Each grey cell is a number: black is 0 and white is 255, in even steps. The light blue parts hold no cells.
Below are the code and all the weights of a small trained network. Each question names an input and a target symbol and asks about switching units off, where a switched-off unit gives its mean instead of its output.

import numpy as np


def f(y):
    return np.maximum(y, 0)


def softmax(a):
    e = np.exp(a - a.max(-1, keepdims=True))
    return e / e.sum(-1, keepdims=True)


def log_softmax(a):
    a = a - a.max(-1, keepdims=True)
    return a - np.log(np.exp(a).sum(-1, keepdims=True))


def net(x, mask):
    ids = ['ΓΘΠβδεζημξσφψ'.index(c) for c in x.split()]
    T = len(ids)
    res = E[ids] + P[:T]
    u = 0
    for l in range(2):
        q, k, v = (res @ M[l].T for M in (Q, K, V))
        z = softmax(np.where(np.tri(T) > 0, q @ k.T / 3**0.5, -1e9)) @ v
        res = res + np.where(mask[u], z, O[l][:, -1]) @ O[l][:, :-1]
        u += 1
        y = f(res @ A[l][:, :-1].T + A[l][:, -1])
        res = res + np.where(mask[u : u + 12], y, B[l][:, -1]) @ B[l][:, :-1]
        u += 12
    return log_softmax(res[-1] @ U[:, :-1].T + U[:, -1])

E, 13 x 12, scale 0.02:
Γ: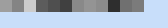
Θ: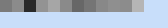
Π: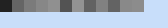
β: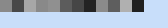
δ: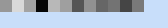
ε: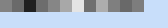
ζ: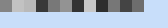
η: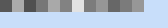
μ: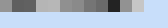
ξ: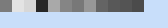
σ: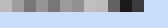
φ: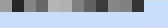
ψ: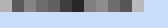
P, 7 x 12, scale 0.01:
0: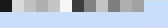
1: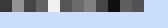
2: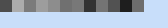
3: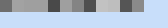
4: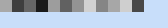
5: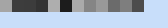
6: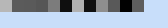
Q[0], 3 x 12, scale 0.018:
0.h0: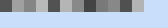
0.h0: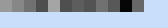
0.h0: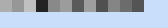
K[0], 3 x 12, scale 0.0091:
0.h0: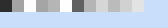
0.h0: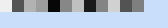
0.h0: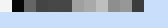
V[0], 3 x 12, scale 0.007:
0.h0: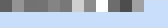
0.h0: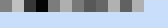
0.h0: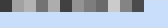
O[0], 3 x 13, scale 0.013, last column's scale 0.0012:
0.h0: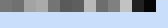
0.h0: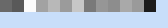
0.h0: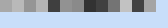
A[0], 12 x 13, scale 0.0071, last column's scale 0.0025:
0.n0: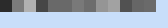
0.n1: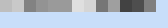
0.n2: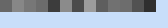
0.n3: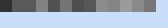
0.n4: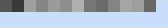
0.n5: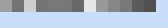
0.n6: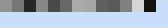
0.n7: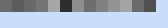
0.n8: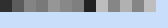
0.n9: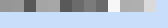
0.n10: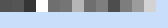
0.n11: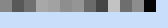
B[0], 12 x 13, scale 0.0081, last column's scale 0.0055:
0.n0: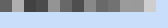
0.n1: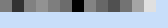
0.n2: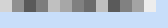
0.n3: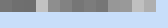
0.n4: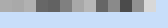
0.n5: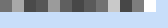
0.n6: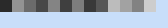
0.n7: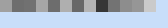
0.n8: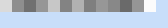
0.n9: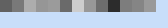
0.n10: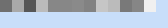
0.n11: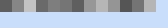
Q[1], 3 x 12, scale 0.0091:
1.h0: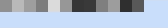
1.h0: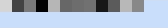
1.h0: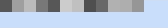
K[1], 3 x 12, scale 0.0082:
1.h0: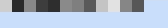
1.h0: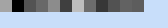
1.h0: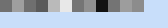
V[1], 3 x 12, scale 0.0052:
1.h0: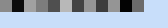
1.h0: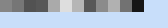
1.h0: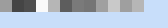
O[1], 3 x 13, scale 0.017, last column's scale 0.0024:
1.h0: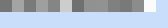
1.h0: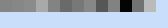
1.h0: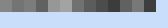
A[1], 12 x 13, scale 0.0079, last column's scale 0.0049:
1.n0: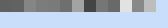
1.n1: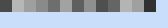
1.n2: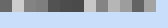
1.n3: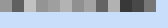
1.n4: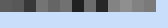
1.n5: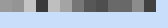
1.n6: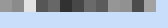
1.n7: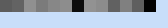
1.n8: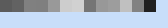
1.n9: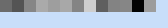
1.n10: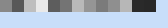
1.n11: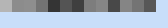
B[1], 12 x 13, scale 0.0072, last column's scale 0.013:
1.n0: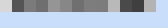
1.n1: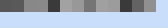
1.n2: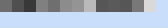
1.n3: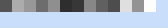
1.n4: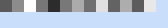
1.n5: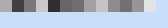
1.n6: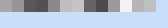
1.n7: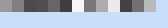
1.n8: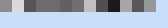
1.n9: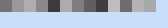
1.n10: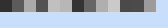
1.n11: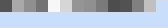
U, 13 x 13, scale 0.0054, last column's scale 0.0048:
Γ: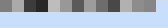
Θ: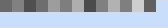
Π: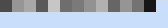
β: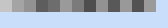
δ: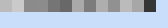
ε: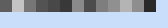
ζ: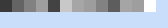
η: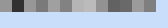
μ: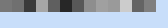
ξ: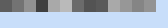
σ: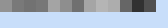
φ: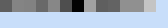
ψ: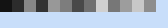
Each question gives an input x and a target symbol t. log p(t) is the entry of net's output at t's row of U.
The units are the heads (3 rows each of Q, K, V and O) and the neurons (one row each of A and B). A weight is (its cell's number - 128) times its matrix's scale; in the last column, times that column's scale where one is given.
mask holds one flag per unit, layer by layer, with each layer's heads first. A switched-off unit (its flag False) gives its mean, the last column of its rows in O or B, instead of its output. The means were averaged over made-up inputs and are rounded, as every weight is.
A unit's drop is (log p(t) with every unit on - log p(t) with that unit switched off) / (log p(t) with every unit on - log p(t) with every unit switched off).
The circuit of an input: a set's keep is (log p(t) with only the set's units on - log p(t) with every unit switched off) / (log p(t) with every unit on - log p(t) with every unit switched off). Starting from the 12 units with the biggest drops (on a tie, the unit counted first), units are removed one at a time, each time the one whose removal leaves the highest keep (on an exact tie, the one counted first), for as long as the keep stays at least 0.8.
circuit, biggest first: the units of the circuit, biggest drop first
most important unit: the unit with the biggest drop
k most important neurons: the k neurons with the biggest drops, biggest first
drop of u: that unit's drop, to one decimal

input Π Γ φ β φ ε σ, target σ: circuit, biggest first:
0.h0, 1.h0, 0.n5
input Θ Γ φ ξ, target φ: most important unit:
1.h0
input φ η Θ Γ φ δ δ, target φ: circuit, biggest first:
1.h0, 1.n3
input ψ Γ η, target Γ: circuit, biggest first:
1.h0, 1.n8
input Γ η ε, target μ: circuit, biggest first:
1.h0, 0.h0
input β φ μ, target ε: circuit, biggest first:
0.h0, 0.n6, 1.n4
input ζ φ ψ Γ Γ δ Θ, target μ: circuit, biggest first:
1.h0, 0.h0
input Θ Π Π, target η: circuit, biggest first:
1.h0, 0.h0, 0.n8, 1.n5
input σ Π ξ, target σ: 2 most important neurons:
1.n7, 0.n1
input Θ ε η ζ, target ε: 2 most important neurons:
0.n0, 1.n7
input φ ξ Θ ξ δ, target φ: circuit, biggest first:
1.n3, 1.h0, 0.h0, 0.n1
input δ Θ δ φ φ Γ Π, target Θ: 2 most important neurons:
0.n8, 1.n4
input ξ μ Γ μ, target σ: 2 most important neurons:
1.n10, 0.n10
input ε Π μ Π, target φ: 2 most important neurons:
0.n8, 0.n5
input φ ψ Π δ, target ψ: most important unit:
0.n1
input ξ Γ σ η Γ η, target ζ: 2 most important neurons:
0.n7, 0.n1
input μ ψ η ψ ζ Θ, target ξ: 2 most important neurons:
1.n10, 1.n9
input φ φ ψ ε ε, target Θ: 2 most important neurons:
0.n6, 1.n4
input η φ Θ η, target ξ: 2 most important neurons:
1.n10, 1.n6
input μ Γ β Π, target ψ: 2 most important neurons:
1.n4, 0.n3
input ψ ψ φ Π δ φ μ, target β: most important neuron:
1.n0
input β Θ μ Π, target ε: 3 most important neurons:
1.n4, 0.n6, 0.n1
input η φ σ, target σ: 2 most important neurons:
1.n7, 0.n1
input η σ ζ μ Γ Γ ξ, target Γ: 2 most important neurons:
1.n11, 1.n6
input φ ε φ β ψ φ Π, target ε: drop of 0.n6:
0.4
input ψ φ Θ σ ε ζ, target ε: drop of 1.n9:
0.1
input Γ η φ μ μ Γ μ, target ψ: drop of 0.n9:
0.0
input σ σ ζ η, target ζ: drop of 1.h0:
0.4
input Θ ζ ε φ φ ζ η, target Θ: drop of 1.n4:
0.2
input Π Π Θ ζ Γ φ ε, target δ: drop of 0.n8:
0.2
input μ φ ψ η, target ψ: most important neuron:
0.n10
